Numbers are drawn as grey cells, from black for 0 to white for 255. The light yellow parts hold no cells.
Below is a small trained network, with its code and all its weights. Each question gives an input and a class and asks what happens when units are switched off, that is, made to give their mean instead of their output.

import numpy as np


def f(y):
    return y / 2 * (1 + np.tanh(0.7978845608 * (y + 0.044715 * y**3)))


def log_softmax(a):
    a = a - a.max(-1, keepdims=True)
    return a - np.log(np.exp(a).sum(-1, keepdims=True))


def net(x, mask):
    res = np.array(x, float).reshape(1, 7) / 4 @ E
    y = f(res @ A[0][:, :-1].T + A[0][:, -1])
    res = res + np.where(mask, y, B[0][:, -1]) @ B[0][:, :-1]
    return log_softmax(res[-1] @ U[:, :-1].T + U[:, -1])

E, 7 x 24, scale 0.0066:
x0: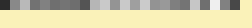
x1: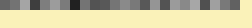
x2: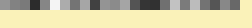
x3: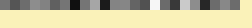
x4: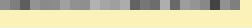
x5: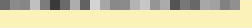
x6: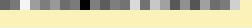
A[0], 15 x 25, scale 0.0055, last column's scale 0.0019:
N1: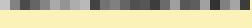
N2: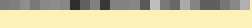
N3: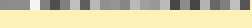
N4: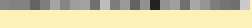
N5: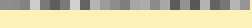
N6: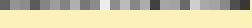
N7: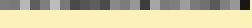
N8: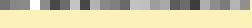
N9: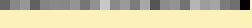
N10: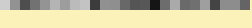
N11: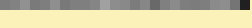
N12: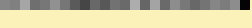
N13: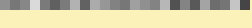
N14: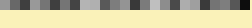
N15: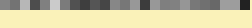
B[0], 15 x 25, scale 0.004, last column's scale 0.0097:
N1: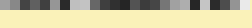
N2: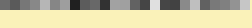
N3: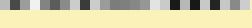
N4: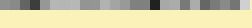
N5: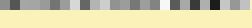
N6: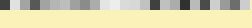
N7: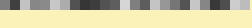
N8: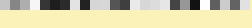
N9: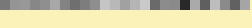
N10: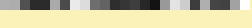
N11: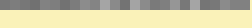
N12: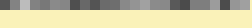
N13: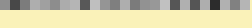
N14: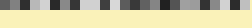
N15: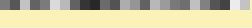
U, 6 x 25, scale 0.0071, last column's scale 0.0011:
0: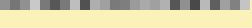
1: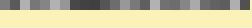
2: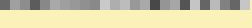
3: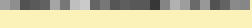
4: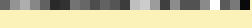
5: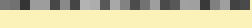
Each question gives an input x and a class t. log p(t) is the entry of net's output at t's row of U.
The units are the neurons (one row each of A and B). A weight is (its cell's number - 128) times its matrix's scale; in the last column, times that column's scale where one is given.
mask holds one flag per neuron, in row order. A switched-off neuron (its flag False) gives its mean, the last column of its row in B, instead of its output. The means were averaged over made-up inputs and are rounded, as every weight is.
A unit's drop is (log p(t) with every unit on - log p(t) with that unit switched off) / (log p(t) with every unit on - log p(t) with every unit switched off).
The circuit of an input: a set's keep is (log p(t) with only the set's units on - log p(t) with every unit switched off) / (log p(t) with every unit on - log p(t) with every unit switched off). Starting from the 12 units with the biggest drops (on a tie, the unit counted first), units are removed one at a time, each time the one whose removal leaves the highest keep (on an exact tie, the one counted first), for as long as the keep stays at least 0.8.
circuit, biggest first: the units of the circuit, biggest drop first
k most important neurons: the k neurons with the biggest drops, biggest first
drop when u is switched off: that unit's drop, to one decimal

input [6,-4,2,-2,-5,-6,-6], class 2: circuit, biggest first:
N6
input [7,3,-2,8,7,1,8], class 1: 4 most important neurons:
N2, N7, N15, N12
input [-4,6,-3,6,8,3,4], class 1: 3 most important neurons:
N7, N15, N2
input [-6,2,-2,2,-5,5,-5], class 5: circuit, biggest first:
N10, N14, N8
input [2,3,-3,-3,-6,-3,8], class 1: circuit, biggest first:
N15, N7
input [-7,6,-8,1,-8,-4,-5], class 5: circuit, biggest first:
N14, N10
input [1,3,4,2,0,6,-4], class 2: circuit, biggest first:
N1, N3
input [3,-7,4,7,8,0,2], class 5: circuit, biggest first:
N14, N8
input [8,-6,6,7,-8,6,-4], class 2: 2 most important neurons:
N6, N2
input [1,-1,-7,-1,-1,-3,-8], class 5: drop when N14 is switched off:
0.1
